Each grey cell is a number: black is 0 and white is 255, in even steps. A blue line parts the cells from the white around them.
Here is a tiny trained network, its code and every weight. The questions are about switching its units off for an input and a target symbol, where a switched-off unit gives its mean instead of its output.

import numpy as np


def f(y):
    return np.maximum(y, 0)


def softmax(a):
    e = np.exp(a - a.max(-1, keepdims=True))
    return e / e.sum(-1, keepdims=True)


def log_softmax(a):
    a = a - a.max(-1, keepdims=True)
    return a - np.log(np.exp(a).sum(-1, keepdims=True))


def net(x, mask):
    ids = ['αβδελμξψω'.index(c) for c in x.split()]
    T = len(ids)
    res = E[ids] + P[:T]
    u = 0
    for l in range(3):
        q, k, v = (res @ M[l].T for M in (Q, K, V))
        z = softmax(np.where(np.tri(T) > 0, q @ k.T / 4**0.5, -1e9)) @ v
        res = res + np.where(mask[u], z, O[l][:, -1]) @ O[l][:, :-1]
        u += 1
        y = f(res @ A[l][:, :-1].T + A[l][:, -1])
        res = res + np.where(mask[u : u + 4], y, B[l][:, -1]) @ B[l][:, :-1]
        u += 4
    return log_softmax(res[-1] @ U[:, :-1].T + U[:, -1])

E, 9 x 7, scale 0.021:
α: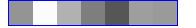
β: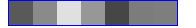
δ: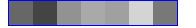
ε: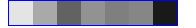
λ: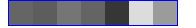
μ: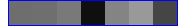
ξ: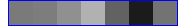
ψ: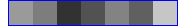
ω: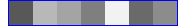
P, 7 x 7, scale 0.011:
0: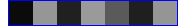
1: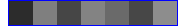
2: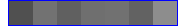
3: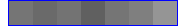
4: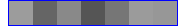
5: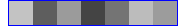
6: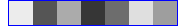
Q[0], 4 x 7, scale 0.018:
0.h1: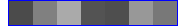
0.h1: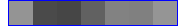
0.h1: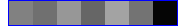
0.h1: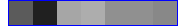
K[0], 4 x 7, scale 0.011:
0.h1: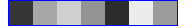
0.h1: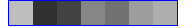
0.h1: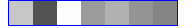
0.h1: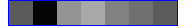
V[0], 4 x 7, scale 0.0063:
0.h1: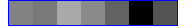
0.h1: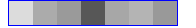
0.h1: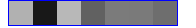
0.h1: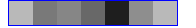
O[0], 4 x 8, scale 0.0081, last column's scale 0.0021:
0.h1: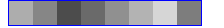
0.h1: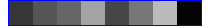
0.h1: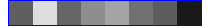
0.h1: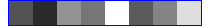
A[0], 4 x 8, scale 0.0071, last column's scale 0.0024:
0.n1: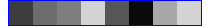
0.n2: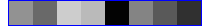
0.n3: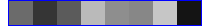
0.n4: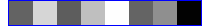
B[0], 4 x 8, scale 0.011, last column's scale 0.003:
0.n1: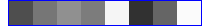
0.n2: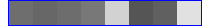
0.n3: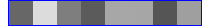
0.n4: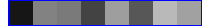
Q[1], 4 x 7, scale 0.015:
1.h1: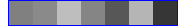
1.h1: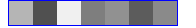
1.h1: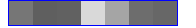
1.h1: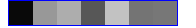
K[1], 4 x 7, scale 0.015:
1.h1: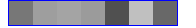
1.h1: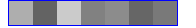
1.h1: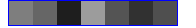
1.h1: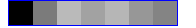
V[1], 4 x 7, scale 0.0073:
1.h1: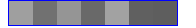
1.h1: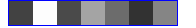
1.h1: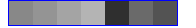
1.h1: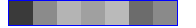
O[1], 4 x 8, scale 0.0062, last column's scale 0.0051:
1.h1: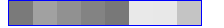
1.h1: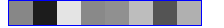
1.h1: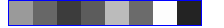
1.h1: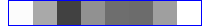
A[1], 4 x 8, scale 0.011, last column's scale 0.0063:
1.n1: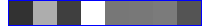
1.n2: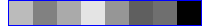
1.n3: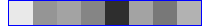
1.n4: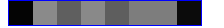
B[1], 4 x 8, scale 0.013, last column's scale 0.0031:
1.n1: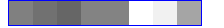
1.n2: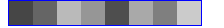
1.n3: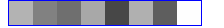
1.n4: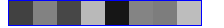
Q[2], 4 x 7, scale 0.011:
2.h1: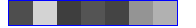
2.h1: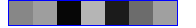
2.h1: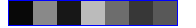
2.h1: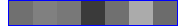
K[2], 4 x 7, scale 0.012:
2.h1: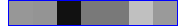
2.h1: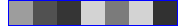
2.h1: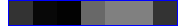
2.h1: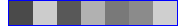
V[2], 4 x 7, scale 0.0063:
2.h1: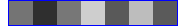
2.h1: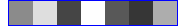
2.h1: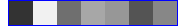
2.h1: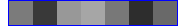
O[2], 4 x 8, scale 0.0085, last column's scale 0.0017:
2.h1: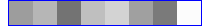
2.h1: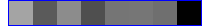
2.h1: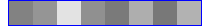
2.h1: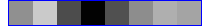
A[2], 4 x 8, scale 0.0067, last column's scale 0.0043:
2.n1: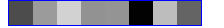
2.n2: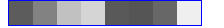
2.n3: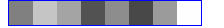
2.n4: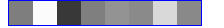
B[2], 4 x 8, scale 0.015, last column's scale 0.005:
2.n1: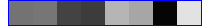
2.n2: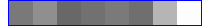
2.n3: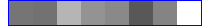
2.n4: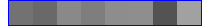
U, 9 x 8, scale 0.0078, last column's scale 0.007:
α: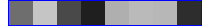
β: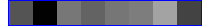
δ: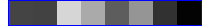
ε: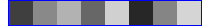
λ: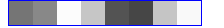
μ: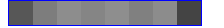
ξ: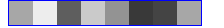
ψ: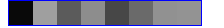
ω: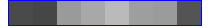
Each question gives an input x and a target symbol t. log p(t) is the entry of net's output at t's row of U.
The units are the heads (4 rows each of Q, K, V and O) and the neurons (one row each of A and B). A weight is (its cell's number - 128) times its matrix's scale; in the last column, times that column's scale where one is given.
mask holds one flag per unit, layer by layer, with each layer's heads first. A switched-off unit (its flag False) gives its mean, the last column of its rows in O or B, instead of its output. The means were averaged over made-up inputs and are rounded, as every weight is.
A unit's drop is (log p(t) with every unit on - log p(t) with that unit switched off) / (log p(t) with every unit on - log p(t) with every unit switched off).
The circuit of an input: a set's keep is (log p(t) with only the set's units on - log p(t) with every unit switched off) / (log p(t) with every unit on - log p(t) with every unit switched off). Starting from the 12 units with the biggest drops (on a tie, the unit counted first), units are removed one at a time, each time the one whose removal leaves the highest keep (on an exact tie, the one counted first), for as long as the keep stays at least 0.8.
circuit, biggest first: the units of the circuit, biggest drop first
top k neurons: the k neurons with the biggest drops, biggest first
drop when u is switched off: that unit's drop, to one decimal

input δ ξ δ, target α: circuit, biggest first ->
2.h1
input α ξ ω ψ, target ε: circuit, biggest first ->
0.h1; 0.n1; 1.n3
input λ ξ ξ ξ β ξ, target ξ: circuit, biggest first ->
0.h1; 1.n3
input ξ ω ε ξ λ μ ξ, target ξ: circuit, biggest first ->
1.n3; 2.h1
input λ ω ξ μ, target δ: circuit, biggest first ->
0.n4; 1.h1
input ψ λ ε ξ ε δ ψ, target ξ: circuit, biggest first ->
2.h1; 1.n3
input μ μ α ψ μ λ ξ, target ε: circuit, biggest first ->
0.n1; 1.n3; 0.n2
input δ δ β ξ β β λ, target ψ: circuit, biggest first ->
1.n4; 1.h1; 0.h1
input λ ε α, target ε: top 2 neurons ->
2.n1; 0.n1
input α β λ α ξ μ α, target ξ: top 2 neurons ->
1.n3; 2.n3
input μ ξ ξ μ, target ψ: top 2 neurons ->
1.n4; 0.n1
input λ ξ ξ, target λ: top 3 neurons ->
2.n1; 0.n1; 1.n2
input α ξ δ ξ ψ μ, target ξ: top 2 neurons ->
1.n1; 1.n3
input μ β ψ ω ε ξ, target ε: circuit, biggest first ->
0.n1
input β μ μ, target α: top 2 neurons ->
0.n1; 1.n3
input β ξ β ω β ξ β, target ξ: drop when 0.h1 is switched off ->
-0.3
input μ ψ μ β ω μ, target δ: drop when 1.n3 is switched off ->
0.4
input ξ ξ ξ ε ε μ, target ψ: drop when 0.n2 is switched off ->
0.0
